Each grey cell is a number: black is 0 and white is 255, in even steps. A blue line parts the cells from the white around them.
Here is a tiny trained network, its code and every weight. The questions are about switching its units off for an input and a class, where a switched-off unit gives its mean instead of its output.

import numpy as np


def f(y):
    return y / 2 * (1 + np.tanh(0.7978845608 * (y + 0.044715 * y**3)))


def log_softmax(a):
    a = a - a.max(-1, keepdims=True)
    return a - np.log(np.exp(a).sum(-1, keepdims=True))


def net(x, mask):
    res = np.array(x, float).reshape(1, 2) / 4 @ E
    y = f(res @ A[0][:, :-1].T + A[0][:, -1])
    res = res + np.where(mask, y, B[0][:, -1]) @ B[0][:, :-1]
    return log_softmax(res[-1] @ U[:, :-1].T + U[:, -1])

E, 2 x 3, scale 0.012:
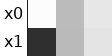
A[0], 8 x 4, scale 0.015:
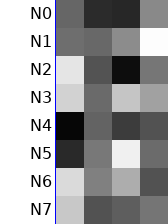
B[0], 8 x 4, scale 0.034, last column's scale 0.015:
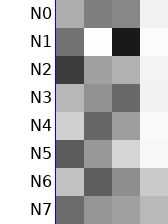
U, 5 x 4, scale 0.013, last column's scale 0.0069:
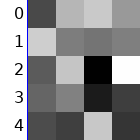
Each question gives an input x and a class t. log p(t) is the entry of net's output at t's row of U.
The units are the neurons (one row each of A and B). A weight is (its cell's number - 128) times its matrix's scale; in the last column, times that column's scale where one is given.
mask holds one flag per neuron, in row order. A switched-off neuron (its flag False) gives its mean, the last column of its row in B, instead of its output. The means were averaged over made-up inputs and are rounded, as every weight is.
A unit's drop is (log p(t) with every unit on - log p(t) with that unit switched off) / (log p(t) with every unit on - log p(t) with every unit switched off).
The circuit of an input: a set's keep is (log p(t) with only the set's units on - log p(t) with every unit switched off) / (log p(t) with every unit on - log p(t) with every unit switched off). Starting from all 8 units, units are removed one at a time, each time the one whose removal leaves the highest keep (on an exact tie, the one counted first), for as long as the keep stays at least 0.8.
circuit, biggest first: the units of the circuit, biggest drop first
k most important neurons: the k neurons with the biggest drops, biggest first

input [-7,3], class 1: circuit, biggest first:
N4
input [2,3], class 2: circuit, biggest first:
N2, N4
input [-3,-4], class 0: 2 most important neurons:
N2, N3
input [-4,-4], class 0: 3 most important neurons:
N2, N3, N6
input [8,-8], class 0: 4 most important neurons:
N2, N7, N4, N0
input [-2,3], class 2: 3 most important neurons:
N2, N1, N7
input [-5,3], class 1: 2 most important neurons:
N4, N2
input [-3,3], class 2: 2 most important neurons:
N2, N1
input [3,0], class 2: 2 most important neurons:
N4, N0
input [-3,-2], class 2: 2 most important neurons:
N5, N6
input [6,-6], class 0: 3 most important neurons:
N2, N7, N4
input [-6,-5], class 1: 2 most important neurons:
N4, N0
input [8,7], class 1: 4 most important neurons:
N3, N6, N2, N7
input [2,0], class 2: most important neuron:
N4
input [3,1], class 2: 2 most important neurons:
N4, N0
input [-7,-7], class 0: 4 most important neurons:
N2, N3, N7, N6
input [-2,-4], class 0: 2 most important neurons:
N2, N3
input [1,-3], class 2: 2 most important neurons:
N5, N4
